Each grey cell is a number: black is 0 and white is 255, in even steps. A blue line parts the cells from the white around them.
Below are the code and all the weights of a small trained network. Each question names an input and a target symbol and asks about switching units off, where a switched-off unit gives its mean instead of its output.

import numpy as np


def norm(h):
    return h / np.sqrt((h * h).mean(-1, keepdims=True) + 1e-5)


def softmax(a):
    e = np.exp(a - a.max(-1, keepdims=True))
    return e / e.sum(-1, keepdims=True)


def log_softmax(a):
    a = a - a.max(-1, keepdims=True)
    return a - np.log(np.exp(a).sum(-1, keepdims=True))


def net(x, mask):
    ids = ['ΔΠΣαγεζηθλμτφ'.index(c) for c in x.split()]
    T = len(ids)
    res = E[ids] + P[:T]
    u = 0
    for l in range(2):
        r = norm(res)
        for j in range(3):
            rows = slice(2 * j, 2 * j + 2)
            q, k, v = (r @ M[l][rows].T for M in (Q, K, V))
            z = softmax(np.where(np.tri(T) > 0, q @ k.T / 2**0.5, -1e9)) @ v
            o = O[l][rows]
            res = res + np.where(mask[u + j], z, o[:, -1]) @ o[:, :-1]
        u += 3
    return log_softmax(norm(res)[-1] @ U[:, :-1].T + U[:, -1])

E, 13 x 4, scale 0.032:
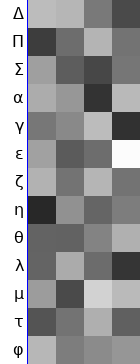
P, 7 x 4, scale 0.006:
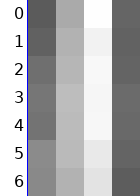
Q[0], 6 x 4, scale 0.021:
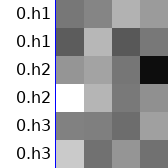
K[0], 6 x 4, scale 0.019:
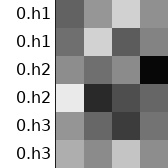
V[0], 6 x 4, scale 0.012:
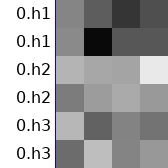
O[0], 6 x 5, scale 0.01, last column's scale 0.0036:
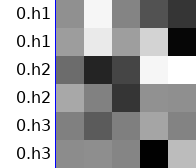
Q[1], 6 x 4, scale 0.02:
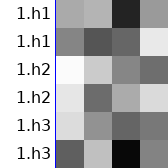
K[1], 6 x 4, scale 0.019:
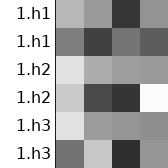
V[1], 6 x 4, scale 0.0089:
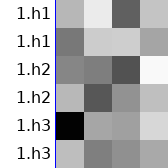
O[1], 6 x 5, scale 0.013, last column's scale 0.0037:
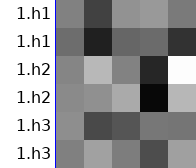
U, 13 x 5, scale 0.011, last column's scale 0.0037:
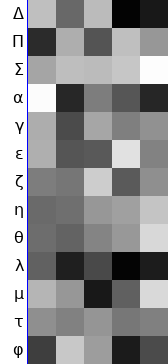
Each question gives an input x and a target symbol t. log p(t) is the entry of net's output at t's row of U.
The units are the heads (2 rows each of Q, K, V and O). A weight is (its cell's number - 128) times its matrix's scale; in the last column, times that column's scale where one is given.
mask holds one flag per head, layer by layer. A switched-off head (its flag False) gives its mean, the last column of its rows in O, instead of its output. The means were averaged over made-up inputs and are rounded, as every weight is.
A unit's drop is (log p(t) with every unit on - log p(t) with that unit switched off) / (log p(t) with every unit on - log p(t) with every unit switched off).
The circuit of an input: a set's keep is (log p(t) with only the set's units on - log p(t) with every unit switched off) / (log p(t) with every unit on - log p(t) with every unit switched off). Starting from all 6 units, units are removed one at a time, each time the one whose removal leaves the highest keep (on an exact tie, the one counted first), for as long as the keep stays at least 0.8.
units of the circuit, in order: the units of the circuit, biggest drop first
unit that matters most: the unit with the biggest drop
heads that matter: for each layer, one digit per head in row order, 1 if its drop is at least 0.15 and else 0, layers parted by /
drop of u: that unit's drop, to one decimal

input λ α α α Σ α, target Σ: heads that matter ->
110 / 111
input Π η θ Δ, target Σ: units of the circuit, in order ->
1.h2, 1.h3
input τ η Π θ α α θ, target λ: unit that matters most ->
0.h2
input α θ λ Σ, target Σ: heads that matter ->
100 / 010
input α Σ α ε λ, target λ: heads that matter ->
110 / 110
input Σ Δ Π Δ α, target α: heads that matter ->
111 / 100
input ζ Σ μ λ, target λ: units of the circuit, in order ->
1.h1, 0.h1, 0.h2, 1.h2
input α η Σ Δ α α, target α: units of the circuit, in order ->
1.h1, 0.h2
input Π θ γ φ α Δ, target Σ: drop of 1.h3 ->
0.4
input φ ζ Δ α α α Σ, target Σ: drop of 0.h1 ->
0.5
